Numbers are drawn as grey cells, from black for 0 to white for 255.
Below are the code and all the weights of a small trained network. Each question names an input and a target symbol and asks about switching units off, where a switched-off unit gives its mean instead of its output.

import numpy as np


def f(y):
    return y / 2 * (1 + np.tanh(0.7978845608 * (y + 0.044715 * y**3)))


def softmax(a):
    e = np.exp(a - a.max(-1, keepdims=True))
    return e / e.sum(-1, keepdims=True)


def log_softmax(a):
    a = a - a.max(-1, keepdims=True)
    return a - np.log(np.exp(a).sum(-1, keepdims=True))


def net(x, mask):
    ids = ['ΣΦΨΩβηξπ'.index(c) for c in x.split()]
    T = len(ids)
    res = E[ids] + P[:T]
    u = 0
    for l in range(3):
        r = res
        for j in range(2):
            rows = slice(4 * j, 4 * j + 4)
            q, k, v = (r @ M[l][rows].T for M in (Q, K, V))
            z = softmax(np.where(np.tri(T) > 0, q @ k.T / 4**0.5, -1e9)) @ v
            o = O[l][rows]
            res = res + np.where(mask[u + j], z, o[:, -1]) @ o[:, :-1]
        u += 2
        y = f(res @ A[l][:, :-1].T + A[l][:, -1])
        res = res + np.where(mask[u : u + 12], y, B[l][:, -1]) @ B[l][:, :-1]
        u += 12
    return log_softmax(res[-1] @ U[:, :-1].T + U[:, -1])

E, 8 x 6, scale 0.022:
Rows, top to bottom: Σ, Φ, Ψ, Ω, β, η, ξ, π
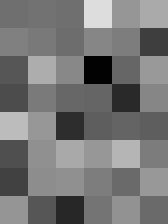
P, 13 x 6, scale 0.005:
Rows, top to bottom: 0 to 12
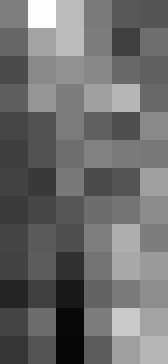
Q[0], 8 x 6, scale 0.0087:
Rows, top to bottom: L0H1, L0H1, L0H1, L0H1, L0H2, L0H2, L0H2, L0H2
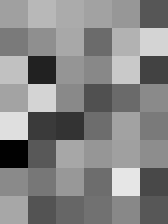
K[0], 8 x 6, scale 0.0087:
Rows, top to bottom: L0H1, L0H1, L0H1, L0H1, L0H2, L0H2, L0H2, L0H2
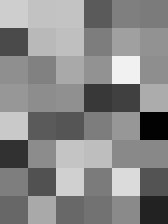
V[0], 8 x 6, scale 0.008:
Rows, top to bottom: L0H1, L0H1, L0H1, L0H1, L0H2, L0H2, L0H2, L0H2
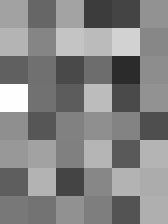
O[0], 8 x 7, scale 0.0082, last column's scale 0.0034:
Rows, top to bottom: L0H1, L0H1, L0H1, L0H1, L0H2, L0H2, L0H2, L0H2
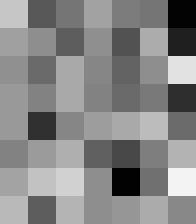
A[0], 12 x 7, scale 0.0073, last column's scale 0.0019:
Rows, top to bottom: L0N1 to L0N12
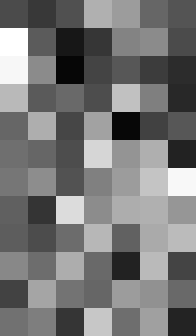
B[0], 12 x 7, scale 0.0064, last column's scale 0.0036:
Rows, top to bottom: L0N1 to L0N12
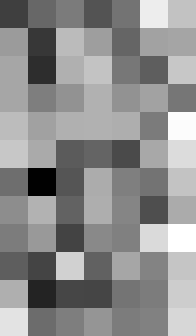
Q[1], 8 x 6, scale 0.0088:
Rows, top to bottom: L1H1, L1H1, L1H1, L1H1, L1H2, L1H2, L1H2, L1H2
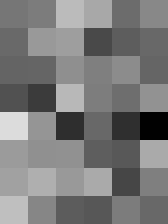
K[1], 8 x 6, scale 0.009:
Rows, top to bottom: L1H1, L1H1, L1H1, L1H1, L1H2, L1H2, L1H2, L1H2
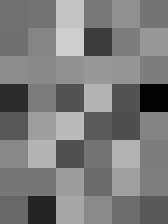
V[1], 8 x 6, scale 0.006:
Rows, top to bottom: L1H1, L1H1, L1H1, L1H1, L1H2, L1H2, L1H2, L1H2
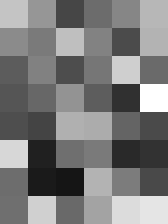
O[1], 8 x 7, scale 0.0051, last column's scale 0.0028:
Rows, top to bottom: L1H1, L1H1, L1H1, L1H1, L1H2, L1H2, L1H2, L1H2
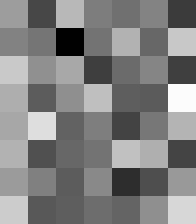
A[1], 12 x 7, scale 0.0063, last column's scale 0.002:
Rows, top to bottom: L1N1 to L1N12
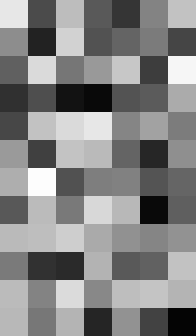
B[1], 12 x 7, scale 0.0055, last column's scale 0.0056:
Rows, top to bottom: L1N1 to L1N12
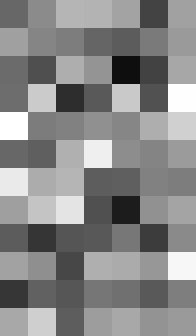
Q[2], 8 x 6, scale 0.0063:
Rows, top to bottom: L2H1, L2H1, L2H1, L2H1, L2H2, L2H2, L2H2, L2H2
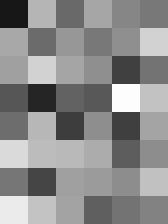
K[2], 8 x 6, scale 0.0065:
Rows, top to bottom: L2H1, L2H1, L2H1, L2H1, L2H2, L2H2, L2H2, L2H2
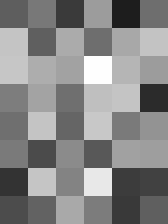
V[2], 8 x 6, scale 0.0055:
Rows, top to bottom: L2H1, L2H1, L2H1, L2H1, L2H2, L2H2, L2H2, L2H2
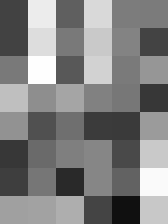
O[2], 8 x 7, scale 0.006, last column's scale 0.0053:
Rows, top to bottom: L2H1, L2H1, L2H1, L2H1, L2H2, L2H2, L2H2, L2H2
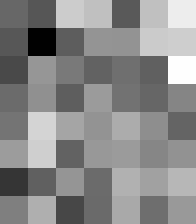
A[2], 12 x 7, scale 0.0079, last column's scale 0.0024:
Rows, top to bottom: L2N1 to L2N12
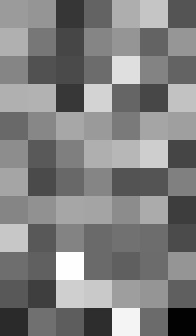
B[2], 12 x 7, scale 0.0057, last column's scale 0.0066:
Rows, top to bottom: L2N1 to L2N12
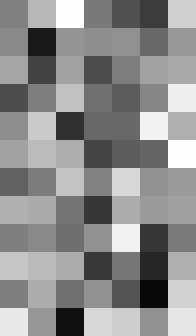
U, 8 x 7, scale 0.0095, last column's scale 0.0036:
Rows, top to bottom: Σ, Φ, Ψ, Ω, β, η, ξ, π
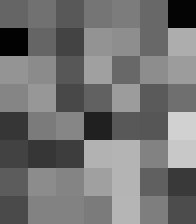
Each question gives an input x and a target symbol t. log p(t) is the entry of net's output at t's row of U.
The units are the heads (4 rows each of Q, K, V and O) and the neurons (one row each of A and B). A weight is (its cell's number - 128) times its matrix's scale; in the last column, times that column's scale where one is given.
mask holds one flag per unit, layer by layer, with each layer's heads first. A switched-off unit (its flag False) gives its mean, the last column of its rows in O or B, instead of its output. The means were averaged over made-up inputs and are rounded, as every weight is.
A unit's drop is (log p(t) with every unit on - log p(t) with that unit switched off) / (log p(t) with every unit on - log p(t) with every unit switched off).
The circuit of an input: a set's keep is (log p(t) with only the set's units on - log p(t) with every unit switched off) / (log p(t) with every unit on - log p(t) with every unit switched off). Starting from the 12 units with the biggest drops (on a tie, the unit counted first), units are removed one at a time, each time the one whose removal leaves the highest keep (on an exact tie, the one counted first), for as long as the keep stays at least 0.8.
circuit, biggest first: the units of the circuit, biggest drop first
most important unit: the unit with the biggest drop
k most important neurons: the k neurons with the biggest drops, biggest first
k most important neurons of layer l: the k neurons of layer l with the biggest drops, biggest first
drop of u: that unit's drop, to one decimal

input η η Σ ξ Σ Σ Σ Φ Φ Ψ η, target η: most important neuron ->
[L0N11]
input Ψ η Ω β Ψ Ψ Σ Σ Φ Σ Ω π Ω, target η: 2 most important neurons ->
[L1N4, L2N12]
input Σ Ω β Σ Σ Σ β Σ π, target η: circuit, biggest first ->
[L2N2, L0N3, L0H2]
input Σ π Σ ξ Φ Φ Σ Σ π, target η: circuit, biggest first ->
[L2N2, L0H2]
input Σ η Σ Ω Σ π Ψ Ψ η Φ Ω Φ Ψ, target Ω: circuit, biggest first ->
[L2N12, L1N4]
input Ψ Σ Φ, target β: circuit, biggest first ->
[L1N8, L2N12, L0N9]
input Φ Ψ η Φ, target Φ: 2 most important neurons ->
[L0N1, L2N6]
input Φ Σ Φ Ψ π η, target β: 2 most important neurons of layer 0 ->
[L0N8, L0N9]
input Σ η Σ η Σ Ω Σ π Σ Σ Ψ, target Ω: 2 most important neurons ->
[L2N12, L1N4]
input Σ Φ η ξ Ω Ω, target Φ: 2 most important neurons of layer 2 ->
[L2N6, L2N1]
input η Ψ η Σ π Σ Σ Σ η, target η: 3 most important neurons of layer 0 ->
[L0N11, L0N5, L0N6]
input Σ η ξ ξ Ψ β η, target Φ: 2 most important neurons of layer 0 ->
[L0N5, L0N11]
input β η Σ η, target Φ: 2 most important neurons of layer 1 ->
[L1N3, L1N8]
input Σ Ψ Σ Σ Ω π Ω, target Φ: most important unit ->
L1H1
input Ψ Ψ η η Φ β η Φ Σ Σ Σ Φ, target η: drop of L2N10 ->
0.1
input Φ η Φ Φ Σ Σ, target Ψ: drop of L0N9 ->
0.1
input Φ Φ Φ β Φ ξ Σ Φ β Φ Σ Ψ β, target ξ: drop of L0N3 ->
0.3
